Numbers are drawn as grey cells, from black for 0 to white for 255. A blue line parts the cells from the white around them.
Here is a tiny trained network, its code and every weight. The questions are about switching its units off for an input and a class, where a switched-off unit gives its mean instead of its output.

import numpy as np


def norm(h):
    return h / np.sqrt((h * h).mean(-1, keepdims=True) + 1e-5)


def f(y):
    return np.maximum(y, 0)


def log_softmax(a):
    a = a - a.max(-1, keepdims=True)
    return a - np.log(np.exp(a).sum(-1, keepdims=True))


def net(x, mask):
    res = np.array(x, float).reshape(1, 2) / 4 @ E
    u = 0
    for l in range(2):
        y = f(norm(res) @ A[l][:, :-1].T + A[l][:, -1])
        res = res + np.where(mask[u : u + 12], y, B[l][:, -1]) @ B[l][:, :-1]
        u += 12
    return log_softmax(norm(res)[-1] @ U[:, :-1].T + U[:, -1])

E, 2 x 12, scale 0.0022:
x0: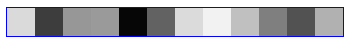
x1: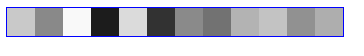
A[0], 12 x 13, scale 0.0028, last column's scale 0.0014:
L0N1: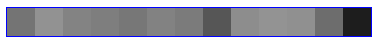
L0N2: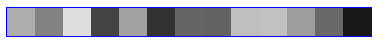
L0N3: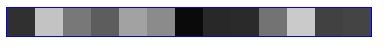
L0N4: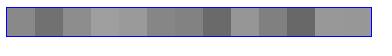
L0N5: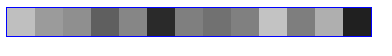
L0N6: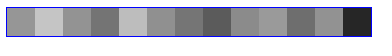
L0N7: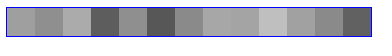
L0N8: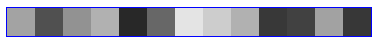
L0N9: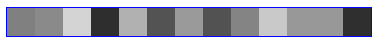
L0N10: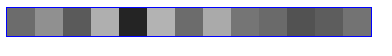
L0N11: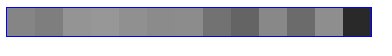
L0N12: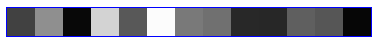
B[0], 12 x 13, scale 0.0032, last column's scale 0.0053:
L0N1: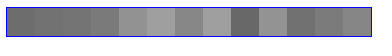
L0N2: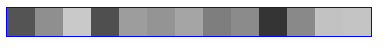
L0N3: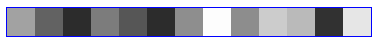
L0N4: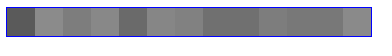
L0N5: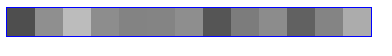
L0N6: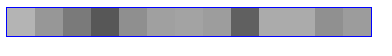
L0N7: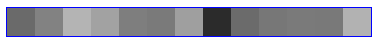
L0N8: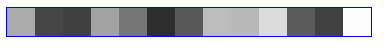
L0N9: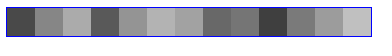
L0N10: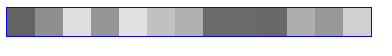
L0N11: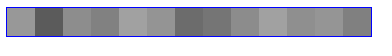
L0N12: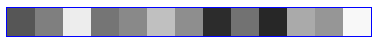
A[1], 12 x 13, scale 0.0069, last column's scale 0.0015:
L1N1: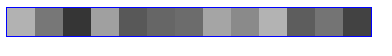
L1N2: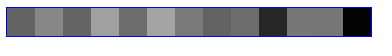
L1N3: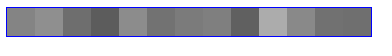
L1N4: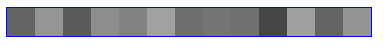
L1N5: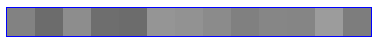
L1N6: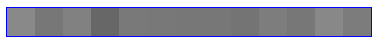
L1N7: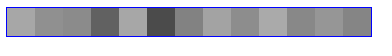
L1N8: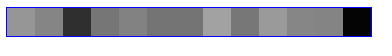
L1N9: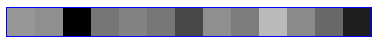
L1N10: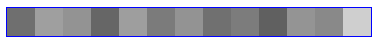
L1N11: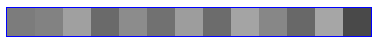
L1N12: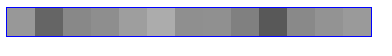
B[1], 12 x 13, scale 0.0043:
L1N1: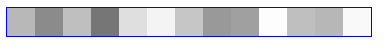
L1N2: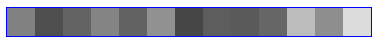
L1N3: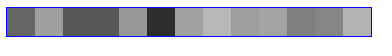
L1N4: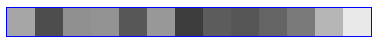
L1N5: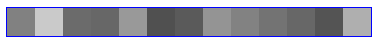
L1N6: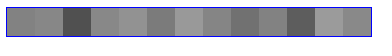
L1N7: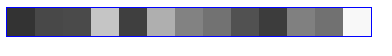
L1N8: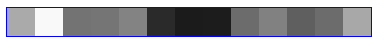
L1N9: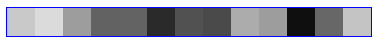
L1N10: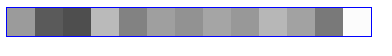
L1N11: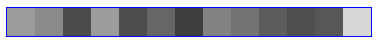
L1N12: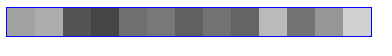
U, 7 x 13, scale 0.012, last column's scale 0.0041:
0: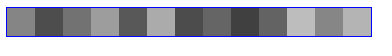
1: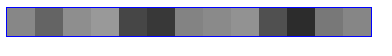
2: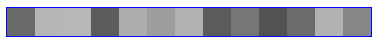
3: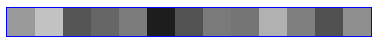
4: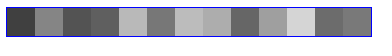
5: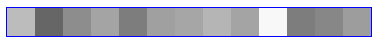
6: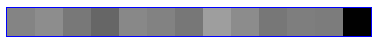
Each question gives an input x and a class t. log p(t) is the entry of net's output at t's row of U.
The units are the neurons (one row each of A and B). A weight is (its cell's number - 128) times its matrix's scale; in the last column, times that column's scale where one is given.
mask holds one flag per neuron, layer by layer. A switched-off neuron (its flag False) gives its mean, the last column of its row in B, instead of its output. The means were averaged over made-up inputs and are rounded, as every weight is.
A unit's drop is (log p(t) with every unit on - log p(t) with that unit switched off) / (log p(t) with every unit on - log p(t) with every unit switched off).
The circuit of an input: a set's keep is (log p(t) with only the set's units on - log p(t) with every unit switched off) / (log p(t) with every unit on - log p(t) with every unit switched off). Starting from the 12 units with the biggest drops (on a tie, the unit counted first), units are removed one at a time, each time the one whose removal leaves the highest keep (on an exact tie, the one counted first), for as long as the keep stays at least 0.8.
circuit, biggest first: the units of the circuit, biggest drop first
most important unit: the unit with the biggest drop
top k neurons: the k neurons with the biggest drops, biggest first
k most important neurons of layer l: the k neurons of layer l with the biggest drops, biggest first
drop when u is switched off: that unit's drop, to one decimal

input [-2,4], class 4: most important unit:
L1N10
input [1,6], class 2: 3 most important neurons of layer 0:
L0N8, L0N2, L0N9
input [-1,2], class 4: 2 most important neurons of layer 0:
L0N12, L0N8
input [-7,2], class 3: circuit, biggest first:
L0N3, L1N9
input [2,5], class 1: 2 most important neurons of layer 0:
L0N12, L0N10
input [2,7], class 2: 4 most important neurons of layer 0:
L0N8, L0N2, L0N3, L0N9
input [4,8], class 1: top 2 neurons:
L1N11, L1N1
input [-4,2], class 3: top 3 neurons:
L0N12, L0N3, L0N10
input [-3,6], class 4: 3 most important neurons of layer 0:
L0N12, L0N6, L0N10
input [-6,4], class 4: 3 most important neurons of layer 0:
L0N8, L0N9, L0N2
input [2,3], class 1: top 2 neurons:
L1N1, L1N11
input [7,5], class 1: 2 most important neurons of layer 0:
L0N3, L0N2
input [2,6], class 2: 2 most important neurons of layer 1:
L1N9, L1N4
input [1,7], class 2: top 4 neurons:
L0N8, L0N2, L0N9, L0N3
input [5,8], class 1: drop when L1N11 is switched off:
0.1
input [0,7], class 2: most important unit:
L0N8
